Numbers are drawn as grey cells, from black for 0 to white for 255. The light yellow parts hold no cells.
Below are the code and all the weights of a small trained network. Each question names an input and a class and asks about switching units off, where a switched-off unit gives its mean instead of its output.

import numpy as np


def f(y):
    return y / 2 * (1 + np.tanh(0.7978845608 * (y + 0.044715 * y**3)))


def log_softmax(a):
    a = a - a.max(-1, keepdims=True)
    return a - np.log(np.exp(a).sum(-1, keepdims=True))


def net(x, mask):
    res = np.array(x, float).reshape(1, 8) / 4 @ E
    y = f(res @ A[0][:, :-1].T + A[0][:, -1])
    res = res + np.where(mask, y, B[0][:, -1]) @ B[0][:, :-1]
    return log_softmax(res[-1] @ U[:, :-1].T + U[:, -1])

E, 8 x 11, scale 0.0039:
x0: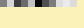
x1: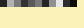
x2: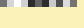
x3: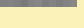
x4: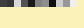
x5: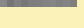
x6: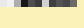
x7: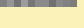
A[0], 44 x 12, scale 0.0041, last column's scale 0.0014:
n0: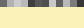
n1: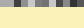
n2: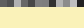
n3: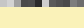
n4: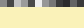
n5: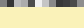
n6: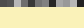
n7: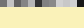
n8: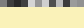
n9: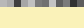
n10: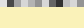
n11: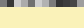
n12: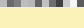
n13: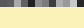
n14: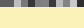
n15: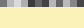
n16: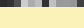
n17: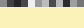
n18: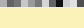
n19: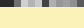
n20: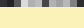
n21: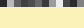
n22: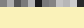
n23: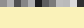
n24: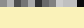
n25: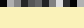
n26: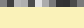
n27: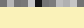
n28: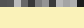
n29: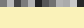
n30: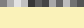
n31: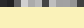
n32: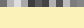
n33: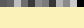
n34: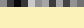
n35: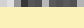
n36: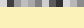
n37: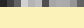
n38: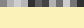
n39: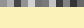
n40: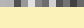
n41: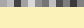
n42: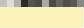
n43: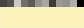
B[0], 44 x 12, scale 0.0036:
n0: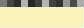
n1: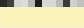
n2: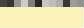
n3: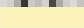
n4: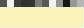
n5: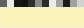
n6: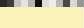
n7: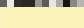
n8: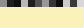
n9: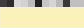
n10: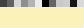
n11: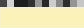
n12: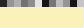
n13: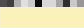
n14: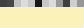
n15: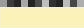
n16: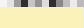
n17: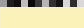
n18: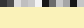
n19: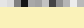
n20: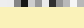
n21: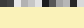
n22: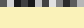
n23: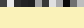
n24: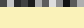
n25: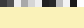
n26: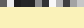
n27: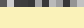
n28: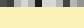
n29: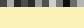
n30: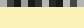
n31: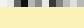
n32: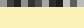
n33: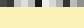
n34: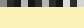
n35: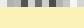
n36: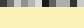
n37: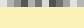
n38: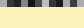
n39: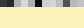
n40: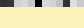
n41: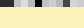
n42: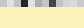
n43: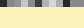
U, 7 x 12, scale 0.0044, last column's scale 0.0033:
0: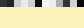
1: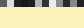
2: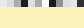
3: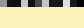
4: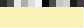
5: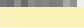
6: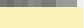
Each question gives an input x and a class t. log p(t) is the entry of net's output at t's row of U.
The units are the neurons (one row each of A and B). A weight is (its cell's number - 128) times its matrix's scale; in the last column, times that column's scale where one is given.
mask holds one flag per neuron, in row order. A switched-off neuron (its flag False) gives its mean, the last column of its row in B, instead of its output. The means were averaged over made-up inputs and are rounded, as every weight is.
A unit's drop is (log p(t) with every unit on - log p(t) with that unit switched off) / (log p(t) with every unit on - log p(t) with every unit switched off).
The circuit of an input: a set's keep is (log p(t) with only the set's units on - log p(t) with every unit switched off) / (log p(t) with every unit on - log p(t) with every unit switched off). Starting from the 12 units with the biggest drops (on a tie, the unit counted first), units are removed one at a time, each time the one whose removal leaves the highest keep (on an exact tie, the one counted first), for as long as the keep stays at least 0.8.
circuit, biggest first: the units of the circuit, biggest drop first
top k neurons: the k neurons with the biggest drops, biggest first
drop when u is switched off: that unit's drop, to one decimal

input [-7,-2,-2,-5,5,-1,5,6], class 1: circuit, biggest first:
n5, n26
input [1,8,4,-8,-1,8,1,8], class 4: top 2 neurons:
n25, n21
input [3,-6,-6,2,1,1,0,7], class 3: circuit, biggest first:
n17, n8
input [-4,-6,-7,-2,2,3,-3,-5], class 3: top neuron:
n17
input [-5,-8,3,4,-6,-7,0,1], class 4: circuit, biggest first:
n10, n18
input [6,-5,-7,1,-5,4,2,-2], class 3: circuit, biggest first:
n17, n34
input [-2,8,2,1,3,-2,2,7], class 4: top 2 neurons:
n25, n21
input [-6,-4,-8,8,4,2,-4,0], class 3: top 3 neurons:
n17, n8, n34
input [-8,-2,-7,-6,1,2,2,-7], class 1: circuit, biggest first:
n5, n26
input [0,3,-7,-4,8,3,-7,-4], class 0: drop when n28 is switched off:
0.2
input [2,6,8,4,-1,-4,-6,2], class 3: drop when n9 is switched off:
0.0
